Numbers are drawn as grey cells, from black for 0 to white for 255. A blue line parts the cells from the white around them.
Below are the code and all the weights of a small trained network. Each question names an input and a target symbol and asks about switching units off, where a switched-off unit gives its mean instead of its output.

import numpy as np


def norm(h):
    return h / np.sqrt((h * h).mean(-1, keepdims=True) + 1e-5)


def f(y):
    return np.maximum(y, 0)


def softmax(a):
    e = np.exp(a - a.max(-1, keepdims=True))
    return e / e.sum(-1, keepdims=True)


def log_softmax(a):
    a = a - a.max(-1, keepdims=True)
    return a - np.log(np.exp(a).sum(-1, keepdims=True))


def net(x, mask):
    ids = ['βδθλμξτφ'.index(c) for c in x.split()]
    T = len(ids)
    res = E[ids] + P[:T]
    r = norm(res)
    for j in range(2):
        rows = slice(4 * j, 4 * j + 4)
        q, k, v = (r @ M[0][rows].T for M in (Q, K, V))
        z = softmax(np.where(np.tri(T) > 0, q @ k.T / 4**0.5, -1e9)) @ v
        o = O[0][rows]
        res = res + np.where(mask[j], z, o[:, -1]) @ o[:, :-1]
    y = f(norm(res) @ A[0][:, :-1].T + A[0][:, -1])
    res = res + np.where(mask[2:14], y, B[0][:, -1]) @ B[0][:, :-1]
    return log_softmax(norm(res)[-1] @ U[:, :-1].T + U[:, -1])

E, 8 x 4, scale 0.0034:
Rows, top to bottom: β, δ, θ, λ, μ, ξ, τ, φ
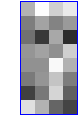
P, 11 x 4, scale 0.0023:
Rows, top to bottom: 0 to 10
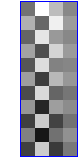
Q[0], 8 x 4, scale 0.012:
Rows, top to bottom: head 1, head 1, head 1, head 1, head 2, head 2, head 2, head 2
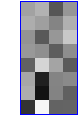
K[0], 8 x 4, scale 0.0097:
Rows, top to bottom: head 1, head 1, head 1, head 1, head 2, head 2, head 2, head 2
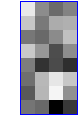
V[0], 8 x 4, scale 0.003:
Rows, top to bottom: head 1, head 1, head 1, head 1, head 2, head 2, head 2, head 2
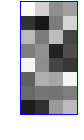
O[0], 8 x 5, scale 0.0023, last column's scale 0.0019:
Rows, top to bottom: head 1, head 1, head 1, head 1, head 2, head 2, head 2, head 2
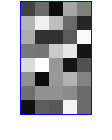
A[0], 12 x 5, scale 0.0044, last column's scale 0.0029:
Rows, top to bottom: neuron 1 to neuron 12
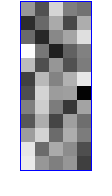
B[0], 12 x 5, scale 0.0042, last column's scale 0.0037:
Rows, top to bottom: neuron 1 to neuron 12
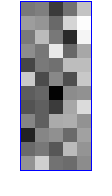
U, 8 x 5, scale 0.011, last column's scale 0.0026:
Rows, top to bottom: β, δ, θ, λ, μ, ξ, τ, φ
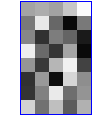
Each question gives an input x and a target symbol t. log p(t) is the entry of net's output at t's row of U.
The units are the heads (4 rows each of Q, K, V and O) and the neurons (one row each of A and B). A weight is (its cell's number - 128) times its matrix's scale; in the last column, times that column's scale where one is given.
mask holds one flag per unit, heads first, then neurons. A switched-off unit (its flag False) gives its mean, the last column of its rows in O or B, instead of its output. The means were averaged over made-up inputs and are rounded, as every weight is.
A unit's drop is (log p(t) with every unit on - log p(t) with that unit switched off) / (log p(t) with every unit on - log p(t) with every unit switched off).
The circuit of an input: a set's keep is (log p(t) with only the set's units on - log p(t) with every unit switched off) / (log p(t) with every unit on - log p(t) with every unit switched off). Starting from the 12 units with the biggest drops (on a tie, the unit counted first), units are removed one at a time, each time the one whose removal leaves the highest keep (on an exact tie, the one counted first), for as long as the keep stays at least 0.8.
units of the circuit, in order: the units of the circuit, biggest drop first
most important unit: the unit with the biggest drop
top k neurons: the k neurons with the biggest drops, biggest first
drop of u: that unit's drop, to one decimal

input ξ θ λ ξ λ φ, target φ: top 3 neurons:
(neuron 4; neuron 8; neuron 2)
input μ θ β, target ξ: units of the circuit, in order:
(neuron 7; head 1)
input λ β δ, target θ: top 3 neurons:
(neuron 6; neuron 2; neuron 9)
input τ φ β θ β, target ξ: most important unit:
head 1
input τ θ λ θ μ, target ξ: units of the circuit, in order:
(neuron 7; head 2)
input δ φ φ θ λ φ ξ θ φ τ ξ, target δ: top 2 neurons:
(neuron 5; neuron 2)
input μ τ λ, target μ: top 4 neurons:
(neuron 9; neuron 6; neuron 1; neuron 8)
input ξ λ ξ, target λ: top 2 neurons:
(neuron 6; neuron 2)
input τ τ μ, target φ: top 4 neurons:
(neuron 6; neuron 8; neuron 5; neuron 2)
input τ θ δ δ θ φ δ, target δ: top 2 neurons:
(neuron 2; neuron 4)
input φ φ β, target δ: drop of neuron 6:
0.1
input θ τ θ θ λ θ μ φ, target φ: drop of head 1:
-0.1
